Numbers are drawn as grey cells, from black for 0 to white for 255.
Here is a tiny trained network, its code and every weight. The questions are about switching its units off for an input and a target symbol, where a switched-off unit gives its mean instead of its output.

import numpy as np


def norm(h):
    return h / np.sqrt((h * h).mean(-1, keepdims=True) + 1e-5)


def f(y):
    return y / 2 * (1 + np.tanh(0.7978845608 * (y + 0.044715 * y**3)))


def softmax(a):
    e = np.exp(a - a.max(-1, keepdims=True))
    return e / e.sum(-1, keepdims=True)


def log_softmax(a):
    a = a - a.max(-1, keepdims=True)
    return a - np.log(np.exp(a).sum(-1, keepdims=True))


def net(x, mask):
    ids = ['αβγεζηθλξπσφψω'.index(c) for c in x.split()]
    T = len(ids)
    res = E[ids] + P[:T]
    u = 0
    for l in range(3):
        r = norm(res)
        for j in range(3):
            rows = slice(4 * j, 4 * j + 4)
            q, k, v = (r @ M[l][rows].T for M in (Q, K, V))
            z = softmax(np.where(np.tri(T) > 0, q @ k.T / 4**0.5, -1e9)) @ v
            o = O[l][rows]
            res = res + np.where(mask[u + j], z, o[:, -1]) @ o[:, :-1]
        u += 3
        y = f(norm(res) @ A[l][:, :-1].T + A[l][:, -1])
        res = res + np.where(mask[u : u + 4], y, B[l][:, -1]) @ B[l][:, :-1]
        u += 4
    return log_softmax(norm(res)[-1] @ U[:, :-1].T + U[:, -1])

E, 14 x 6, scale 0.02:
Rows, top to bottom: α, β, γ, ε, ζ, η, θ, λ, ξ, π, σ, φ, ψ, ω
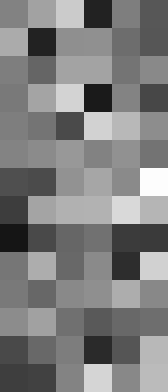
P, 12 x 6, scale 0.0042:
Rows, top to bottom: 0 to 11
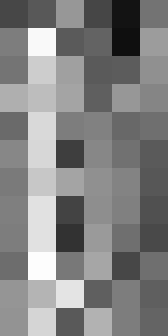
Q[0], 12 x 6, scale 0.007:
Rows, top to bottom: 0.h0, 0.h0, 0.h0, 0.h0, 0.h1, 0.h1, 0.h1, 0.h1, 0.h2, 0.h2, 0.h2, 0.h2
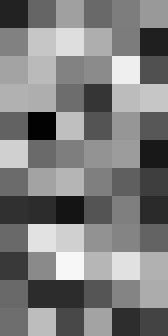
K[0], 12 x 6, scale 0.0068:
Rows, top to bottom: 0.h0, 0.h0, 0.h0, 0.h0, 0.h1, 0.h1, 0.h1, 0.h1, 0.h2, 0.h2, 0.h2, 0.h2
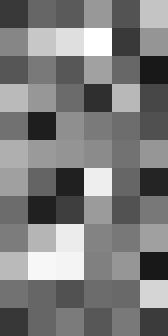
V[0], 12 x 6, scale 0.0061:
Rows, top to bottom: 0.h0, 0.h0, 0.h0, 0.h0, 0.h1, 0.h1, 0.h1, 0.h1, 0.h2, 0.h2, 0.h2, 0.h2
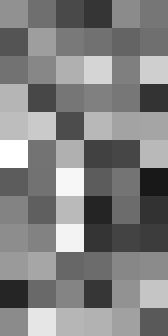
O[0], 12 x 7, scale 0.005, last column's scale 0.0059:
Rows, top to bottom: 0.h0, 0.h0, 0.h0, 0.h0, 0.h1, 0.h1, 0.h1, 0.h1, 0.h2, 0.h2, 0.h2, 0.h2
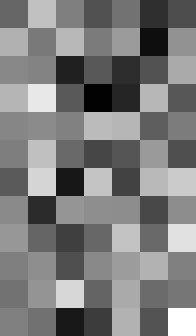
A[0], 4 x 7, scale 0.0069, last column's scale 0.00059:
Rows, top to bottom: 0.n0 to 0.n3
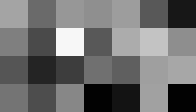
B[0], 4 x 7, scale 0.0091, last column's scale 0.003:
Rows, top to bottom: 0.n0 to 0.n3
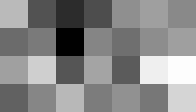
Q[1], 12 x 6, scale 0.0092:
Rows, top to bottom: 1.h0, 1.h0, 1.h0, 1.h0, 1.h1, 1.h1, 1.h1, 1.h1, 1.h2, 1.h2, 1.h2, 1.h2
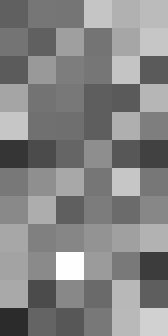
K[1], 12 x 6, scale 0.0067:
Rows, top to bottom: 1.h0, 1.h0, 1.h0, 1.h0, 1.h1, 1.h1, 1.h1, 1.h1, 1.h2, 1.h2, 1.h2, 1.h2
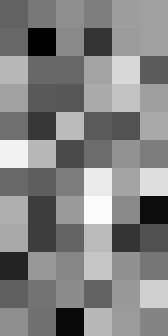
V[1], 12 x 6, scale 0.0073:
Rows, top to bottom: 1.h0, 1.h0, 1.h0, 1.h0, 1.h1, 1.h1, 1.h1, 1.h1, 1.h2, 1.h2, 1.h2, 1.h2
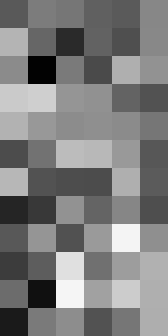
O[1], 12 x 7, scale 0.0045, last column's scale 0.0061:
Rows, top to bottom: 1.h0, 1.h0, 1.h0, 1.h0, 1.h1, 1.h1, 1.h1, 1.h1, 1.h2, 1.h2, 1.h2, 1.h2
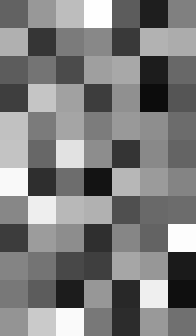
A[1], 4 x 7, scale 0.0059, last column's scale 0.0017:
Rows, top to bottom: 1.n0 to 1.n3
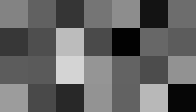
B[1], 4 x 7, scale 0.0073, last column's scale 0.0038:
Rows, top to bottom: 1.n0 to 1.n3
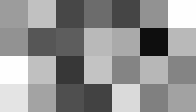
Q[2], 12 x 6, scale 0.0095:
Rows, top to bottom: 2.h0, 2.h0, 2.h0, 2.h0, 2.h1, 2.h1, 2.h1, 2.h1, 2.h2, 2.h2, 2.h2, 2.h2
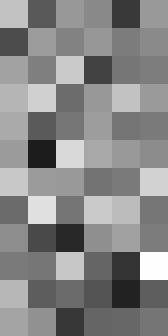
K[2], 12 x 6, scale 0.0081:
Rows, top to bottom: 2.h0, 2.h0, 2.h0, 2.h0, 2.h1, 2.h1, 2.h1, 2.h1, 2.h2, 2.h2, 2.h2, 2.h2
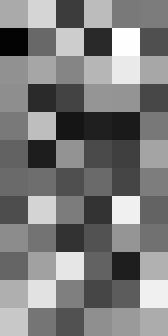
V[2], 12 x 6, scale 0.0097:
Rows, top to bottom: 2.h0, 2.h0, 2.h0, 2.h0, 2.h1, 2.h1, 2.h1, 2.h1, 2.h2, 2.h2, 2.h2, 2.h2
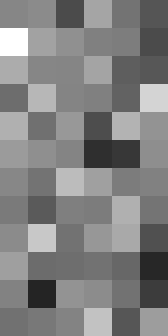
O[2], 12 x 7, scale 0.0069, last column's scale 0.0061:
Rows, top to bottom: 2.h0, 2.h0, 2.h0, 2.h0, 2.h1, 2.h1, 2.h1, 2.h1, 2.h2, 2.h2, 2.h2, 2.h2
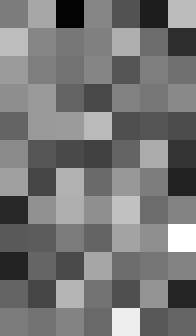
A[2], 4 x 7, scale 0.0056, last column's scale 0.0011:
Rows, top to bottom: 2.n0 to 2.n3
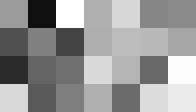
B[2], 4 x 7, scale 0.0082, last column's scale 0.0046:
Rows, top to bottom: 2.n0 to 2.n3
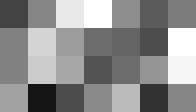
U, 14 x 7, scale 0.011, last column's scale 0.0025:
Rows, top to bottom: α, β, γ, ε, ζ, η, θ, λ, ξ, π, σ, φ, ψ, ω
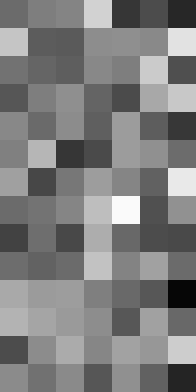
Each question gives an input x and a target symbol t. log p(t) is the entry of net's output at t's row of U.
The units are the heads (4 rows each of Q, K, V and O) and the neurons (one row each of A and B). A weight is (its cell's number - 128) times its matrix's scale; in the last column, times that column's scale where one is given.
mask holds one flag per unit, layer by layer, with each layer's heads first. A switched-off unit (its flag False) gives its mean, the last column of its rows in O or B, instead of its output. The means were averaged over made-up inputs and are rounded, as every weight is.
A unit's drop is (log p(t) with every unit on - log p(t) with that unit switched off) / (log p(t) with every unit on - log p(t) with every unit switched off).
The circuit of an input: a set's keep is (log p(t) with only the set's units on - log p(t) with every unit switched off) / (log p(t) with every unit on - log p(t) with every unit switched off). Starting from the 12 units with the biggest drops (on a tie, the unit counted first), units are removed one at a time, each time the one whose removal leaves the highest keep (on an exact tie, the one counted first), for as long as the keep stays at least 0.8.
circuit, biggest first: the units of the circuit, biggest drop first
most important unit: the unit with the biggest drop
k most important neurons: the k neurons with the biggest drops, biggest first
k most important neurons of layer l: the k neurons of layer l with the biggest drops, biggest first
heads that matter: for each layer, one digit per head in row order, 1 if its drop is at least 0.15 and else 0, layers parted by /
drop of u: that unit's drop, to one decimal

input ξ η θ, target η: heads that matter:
001 / 011 / 100
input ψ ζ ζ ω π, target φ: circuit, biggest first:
[0.h2, 2.h2, 2.h1]
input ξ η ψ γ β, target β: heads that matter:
000 / 000 / 100
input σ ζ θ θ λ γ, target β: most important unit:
1.h2
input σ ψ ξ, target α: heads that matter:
001 / 101 / 000
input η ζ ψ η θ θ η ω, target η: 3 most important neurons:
[0.n2, 1.n3, 2.n1]
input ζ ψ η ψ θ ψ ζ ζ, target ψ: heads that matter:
001 / 000 / 100
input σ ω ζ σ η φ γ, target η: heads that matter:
001 / 000 / 000
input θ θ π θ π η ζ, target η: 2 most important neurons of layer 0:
[0.n1, 0.n2]
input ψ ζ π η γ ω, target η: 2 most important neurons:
[0.n2, 2.n1]
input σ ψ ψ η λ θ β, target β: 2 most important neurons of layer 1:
[1.n2, 1.n3]
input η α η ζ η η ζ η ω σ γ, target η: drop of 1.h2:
0.1
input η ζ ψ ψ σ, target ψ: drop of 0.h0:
0.0
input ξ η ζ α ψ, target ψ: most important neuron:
[0.n3]
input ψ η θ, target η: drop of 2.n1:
0.2
